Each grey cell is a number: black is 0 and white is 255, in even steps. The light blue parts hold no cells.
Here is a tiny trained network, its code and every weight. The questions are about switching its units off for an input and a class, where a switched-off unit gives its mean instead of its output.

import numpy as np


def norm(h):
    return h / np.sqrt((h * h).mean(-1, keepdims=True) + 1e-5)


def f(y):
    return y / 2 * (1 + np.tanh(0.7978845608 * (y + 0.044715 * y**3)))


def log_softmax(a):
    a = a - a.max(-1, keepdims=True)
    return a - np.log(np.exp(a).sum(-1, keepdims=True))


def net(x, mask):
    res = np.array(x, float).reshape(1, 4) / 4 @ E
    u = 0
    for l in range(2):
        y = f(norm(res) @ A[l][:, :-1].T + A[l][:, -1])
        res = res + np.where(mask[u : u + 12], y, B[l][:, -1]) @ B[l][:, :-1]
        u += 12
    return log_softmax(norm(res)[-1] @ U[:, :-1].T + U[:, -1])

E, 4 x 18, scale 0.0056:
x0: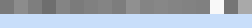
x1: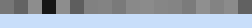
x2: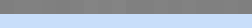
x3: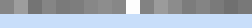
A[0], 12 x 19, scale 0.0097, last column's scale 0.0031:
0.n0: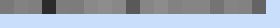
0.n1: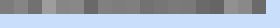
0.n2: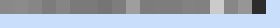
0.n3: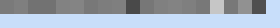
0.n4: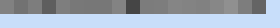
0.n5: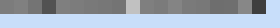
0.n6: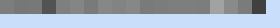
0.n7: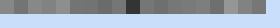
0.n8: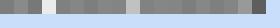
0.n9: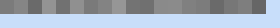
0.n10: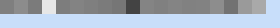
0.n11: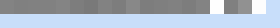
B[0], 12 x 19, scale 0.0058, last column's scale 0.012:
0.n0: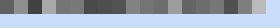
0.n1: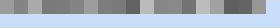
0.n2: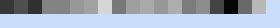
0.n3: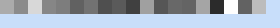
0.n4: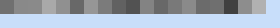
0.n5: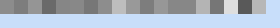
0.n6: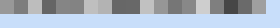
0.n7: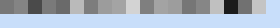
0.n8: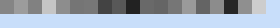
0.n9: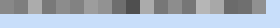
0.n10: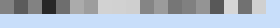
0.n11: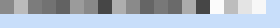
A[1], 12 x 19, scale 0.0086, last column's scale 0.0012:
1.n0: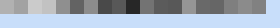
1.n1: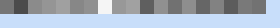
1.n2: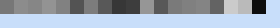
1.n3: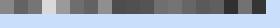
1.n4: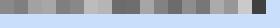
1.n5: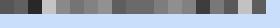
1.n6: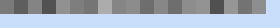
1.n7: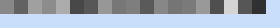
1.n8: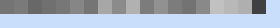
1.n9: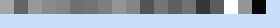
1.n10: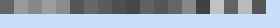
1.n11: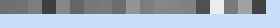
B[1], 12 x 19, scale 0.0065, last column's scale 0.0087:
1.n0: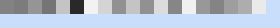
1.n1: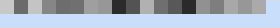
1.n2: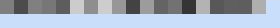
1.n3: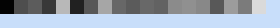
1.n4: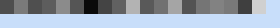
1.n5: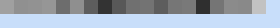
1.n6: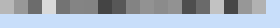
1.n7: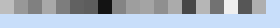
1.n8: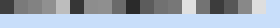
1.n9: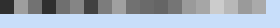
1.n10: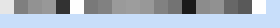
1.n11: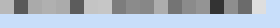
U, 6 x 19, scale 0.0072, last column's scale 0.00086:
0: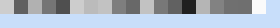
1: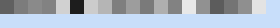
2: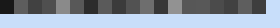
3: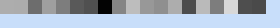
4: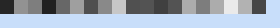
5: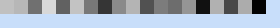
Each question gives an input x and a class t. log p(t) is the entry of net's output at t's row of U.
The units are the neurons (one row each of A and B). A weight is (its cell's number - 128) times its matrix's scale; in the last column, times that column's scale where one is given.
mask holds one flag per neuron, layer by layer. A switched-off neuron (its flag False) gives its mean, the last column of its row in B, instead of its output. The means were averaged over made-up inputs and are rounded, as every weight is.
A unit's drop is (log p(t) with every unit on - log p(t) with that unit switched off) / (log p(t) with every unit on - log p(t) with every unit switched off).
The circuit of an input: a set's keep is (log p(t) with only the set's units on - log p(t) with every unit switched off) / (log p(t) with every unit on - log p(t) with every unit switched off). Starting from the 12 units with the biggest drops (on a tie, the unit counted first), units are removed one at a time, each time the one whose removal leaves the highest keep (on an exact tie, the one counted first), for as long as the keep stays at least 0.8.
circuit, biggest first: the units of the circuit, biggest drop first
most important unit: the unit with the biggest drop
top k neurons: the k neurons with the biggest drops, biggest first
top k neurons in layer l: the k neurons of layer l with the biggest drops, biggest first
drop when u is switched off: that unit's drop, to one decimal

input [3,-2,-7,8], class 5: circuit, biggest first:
(0.n8)
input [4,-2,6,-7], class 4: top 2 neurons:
(0.n3 0.n10)
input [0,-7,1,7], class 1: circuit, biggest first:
(1.n0 0.n8)
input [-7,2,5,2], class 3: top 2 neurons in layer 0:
(0.n11 0.n8)
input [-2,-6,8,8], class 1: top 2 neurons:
(1.n0 0.n8)
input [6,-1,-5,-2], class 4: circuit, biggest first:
(0.n11 0.n3)
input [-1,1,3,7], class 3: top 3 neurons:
(0.n5 0.n11 0.n4)
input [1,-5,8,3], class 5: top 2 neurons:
(0.n8 0.n3)
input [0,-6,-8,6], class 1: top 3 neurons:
(1.n0 0.n11 1.n3)
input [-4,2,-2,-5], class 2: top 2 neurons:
(0.n11 1.n3)
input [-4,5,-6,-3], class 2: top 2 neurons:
(0.n11 1.n3)
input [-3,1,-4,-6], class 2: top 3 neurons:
(0.n11 0.n4 0.n0)
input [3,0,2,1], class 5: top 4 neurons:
(0.n10 0.n11 0.n2 1.n0)
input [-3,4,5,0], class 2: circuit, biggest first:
(0.n0)
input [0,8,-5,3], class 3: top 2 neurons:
(0.n11 0.n5)
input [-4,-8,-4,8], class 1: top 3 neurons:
(0.n8 1.n0 0.n11)
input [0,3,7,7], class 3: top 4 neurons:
(0.n11 0.n5 0.n7 1.n0)
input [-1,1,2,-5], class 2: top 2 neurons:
(0.n11 0.n7)
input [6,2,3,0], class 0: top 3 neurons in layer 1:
(1.n10 1.n11 1.n0)
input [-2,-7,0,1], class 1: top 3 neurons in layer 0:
(0.n8 0.n7 0.n2)
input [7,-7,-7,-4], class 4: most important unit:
0.n10
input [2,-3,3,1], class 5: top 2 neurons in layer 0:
(0.n8 0.n11)
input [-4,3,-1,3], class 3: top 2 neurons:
(0.n11 1.n7)
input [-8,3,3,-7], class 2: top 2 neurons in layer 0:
(0.n11 0.n7)
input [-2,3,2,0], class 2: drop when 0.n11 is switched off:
1.2
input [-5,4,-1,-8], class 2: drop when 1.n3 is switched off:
0.2
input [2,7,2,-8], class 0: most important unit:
1.n10
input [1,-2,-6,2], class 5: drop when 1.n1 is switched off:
0.0
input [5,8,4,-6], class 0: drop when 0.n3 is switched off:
0.1
